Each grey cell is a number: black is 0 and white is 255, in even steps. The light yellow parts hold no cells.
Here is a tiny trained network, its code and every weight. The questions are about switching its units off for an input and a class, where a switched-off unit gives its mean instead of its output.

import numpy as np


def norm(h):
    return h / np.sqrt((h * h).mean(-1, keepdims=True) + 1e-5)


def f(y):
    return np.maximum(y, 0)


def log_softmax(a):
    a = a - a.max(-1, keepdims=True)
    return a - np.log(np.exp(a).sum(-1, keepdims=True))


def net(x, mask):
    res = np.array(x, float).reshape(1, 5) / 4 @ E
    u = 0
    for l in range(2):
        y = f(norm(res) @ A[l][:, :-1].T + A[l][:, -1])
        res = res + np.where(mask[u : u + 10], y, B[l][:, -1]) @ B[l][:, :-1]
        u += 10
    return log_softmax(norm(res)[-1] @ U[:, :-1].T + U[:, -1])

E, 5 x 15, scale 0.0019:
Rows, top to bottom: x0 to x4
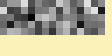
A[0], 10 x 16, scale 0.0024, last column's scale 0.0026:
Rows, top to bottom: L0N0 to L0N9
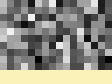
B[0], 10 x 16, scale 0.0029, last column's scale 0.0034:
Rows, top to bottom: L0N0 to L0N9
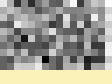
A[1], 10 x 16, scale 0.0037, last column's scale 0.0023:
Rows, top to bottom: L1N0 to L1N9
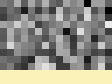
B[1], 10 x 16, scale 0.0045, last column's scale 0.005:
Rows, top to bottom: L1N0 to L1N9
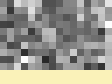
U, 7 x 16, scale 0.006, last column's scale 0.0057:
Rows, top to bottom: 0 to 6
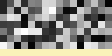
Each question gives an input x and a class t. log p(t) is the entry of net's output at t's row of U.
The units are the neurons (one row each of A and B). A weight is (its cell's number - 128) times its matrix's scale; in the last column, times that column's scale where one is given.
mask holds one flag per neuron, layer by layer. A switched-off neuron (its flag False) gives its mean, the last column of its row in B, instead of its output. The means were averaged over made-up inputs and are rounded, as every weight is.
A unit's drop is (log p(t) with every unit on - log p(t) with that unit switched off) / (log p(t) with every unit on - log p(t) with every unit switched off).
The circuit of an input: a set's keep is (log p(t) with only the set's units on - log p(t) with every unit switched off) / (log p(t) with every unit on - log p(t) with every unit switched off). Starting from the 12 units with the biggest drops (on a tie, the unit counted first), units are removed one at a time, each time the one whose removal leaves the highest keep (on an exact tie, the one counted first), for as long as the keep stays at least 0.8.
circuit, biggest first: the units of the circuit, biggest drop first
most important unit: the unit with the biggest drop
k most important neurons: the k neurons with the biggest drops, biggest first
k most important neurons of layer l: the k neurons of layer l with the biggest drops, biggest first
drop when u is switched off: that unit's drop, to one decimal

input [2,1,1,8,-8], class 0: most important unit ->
L0N0
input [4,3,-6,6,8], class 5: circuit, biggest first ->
(L0N6, L1N0)
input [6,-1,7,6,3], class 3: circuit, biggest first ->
(L1N2, L0N6)
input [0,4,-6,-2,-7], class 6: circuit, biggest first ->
(L0N0, L1N0)
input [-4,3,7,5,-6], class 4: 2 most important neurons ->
(L0N3, L1N8)
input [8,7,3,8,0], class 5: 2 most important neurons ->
(L0N8, L0N2)
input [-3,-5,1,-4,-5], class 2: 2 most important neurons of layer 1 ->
(L1N9, L1N4)
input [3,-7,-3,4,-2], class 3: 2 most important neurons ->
(L0N6, L0N9)
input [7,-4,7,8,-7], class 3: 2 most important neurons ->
(L1N2, L1N1)
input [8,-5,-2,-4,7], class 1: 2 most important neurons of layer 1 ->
(L1N5, L1N4)
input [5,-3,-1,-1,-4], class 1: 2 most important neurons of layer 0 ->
(L0N5, L0N0)
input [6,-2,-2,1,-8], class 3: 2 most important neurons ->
(L1N2, L0N7)
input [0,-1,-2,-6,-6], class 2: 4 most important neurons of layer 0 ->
(L0N6, L0N7, L0N2, L0N1)
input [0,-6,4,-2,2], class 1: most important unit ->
L1N6
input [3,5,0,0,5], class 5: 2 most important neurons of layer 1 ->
(L1N0, L1N8)
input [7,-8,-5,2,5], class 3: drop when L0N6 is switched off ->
0.1
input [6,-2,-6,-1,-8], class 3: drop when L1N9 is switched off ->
-0.1
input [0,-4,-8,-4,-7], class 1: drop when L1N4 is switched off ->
0.2
